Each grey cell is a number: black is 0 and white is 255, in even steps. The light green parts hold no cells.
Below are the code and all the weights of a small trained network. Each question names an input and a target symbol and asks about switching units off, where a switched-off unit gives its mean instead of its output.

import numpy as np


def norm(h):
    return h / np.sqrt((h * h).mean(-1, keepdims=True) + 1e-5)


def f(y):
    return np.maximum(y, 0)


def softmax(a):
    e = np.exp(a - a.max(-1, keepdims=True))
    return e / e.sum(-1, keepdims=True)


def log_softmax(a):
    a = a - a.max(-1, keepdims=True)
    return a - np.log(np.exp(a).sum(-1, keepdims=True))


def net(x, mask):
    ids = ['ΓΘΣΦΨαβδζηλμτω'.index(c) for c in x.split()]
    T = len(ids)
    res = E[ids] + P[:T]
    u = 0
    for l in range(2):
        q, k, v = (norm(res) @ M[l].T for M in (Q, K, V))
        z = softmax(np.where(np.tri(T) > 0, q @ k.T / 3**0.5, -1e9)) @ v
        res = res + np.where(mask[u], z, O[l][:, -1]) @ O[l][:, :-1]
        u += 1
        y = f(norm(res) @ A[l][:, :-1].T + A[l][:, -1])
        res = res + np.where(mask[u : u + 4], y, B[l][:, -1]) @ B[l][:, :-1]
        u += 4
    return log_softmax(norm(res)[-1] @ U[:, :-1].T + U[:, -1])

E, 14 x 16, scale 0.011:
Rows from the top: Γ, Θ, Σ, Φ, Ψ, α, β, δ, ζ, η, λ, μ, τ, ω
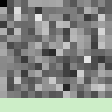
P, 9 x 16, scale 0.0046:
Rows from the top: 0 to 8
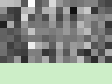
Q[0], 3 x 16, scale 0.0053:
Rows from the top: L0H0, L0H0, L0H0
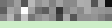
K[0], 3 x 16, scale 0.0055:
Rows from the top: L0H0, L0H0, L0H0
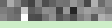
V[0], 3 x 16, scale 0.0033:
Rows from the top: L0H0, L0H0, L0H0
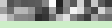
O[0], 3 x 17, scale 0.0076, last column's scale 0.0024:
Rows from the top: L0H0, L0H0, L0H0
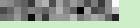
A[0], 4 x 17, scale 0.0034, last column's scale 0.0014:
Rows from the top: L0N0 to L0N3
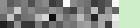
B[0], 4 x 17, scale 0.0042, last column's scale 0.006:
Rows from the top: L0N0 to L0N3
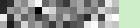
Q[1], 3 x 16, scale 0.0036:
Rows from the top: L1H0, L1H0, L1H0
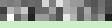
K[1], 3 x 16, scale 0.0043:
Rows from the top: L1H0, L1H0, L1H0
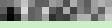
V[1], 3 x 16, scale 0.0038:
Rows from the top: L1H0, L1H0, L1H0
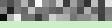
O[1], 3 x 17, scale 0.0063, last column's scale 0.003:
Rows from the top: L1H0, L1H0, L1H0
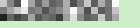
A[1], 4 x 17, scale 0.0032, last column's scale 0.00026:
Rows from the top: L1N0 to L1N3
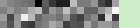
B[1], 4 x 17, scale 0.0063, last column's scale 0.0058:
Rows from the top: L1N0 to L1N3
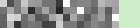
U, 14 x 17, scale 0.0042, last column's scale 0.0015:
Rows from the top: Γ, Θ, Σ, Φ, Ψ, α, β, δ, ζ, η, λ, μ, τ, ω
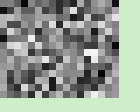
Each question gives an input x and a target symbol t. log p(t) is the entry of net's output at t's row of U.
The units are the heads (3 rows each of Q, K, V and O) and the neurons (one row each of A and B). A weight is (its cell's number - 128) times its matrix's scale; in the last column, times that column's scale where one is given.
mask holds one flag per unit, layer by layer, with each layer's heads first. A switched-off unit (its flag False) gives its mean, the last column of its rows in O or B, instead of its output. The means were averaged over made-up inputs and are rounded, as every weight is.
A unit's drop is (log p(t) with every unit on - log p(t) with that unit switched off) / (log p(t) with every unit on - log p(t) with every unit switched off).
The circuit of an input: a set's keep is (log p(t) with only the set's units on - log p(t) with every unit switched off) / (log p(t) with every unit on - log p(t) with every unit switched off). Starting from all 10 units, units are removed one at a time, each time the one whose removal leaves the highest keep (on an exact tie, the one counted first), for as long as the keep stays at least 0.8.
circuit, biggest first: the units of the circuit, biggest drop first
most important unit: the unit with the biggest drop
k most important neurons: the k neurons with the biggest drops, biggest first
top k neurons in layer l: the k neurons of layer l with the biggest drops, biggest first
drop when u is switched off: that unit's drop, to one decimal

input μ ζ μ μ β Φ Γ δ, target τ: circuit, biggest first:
(L0H0 L1H0)
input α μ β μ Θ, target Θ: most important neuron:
(L0N0)
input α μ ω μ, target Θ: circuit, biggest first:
(L1H0 L0H0 L0N0)
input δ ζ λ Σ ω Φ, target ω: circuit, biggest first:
(L0H0 L0N3)
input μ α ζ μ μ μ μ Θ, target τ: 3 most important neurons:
(L1N0 L0N2 L0N1)
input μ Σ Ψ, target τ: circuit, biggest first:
(L1H0 L0H0)
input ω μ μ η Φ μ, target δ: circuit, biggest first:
(L0H0 L0N3 L1H0 L0N0)
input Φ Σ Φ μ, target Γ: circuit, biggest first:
(L0H0 L1H0 L0N3)
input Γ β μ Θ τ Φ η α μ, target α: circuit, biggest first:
(L0H0 L0N2)
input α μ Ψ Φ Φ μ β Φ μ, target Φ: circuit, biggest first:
(L0H0 L1N2 L1H0)
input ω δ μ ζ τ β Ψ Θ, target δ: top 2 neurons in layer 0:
(L0N3 L0N2)
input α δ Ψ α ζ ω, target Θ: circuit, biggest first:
(L1H0 L0N0 L0H0)
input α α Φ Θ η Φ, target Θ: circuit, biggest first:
(L1H0 L0H0)
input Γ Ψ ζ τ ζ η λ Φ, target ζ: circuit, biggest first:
(L0H0)
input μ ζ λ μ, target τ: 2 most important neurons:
(L0N2 L0N1)
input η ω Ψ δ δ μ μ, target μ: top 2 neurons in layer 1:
(L1N2 L1N3)
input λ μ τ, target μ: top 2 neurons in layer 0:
(L0N3 L0N1)
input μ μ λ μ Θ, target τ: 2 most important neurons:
(L0N2 L1N0)
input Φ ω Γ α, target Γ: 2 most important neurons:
(L1N2 L0N2)
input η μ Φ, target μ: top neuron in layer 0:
(L0N2)
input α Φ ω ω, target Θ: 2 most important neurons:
(L0N0 L0N3)
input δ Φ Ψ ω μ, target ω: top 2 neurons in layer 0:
(L0N3 L0N2)
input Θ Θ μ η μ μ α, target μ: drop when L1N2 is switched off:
0.1
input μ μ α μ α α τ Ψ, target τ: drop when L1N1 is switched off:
0.0
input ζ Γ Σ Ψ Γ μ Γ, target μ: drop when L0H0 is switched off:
0.6
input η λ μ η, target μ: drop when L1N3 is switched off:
0.0
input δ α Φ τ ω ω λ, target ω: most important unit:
L0H0
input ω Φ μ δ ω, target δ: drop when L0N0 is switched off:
-0.1
